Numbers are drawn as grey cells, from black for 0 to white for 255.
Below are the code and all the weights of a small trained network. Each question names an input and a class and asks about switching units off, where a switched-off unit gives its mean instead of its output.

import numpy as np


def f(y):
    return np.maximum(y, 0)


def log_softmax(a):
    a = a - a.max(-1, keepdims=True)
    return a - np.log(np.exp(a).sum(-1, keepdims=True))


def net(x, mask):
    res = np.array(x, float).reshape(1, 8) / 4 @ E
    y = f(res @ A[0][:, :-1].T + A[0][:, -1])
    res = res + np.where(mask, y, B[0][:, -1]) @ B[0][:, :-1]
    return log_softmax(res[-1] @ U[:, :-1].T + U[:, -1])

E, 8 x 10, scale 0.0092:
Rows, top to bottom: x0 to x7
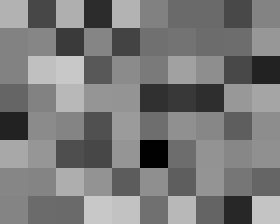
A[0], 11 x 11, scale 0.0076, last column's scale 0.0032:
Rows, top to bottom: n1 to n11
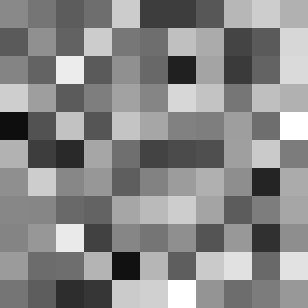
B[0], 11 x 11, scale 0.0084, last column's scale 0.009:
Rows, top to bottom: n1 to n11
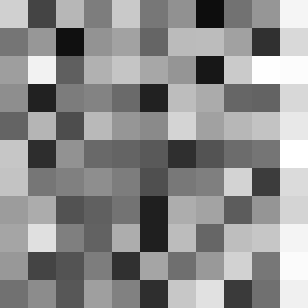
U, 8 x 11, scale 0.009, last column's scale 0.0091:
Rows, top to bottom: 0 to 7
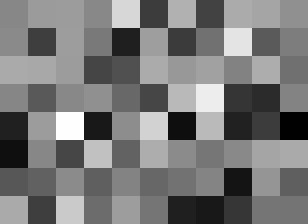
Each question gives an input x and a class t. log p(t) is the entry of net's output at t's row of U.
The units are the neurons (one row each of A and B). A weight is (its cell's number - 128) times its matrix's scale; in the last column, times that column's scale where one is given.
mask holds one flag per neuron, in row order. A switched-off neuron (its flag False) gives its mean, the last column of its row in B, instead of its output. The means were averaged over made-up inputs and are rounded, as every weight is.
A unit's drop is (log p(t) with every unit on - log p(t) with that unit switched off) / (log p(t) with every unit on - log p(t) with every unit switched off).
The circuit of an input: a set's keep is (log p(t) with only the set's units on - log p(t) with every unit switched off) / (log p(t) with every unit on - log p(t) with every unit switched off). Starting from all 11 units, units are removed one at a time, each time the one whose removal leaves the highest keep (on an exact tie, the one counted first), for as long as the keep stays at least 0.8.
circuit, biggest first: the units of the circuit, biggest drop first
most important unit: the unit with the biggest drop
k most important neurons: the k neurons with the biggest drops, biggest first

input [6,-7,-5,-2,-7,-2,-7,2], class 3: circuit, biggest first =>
(n3, n11)
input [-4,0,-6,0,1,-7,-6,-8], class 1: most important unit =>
n10
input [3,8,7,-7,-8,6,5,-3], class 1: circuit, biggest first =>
(n11, n10)
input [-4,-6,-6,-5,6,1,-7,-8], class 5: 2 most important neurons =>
(n5, n6)
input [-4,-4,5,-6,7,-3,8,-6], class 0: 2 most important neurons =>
(n9, n7)
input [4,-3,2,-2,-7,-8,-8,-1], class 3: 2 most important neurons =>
(n3, n11)
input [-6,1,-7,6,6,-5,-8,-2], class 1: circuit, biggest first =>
(n3, n6)
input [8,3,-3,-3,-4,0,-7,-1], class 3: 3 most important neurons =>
(n11, n3, n4)
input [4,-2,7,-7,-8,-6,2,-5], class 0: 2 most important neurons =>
(n9, n3)
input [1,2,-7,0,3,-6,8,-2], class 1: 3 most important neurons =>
(n10, n11, n3)
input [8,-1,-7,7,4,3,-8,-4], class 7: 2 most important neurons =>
(n6, n1)
